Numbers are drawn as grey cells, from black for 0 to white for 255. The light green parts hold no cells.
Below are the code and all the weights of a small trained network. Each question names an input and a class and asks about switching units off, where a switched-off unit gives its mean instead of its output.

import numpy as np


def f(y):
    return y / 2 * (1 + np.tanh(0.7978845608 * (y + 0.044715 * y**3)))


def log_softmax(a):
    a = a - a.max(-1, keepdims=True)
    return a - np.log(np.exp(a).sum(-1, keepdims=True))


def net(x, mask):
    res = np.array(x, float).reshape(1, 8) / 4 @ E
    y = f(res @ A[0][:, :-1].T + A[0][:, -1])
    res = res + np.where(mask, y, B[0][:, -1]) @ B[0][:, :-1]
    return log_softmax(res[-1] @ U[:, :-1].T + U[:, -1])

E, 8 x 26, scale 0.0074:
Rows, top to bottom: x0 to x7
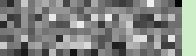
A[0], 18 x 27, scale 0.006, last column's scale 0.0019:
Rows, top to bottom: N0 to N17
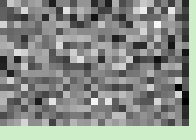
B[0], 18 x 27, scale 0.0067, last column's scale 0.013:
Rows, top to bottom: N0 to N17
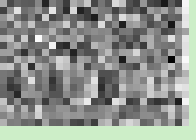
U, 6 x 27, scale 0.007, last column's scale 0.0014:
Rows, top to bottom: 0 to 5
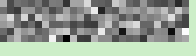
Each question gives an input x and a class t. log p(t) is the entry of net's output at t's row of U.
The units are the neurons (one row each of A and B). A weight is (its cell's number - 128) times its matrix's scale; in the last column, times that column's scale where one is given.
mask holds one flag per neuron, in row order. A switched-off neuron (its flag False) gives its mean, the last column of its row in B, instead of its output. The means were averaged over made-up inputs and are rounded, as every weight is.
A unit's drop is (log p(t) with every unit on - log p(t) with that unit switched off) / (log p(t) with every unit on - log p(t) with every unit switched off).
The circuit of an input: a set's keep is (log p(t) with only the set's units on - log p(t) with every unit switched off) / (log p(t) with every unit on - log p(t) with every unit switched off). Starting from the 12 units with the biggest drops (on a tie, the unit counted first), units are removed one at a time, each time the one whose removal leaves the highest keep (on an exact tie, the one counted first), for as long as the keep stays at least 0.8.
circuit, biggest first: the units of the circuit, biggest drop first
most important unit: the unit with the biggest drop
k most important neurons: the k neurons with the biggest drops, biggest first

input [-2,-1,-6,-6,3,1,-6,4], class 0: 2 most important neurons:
(N0; N8)
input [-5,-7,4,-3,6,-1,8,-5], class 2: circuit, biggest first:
(N5)
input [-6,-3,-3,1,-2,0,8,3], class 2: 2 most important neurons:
(N5; N15)
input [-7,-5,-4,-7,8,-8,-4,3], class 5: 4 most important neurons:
(N6; N8; N12; N10)
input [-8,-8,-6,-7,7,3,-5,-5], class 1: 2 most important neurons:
(N11; N13)
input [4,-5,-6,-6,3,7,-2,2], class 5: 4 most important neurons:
(N1; N14; N8; N4)
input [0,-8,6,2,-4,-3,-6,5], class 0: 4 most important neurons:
(N14; N5; N15; N7)
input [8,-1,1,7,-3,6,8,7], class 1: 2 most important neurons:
(N12; N10)
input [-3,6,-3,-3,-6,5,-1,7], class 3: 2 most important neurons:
(N2; N6)
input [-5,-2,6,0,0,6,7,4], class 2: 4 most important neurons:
(N5; N0; N15; N6)
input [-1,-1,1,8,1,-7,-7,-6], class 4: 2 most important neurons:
(N8; N5)
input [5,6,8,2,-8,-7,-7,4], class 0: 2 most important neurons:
(N14; N1)
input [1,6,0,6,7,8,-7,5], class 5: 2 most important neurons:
(N1; N5)
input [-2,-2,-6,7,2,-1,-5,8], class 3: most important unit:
N2
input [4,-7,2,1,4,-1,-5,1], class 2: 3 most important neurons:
(N9; N11; N13)
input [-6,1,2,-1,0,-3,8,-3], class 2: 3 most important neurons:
(N5; N15; N12)
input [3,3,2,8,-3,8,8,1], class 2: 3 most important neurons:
(N5; N15; N3)
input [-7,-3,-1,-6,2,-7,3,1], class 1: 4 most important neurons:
(N11; N13; N1; N8)
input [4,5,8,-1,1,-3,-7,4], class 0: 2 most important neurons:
(N14; N5)
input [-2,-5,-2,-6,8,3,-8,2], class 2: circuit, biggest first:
(N9)
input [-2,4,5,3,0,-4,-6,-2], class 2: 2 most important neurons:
(N9; N0)
